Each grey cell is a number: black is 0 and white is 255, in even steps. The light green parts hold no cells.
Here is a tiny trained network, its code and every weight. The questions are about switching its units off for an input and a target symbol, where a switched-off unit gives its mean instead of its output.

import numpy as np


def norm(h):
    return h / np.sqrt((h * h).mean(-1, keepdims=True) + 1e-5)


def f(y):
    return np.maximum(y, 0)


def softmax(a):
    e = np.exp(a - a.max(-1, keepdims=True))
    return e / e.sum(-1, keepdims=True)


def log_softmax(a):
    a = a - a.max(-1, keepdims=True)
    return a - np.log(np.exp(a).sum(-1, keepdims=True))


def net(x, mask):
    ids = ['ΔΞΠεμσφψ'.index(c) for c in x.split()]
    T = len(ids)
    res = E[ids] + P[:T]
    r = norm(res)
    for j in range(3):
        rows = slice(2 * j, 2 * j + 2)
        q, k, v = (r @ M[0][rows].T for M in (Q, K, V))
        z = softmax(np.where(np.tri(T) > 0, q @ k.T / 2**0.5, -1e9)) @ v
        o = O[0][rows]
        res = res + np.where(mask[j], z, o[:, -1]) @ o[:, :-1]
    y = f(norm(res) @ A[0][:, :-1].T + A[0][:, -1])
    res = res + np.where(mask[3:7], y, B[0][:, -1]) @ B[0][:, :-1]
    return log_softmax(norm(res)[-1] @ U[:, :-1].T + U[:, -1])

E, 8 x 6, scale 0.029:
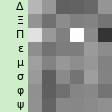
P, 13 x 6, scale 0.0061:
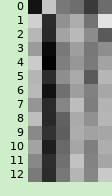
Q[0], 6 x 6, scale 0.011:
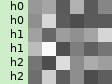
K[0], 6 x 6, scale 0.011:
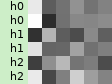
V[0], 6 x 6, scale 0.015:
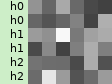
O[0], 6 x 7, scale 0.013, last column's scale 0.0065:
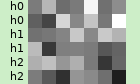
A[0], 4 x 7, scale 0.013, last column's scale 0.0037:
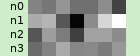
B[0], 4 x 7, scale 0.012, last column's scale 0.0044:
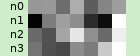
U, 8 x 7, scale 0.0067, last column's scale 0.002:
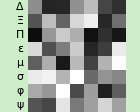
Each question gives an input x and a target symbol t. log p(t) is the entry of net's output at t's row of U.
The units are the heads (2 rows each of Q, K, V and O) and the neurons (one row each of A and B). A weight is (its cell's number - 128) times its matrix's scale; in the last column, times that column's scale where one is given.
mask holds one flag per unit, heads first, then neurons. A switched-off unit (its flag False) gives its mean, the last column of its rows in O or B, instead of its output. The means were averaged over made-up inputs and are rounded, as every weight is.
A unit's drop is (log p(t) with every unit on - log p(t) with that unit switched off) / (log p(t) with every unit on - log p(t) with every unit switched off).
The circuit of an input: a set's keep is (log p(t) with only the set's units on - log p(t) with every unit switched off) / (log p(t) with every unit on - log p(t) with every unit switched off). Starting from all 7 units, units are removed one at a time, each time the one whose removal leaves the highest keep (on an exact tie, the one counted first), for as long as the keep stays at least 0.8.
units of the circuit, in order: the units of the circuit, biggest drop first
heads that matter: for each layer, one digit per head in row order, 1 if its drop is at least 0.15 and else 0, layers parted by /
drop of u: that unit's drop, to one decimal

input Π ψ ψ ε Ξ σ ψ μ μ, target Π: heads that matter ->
100
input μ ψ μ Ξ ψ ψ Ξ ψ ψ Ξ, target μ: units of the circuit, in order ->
h0
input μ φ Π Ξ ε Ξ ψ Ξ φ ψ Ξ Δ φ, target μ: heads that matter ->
110
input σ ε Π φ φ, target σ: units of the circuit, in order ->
h2, h0
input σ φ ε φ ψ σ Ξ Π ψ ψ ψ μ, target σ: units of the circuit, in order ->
h2, h0
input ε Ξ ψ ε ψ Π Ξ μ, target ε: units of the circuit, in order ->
h0, h1
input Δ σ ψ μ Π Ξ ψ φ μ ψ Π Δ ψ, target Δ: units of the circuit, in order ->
h2, h1
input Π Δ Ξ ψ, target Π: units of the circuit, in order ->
h0, n1
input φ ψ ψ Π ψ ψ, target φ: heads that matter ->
010
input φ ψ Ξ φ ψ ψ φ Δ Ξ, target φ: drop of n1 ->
0.0
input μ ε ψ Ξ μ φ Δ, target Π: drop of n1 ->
0.6
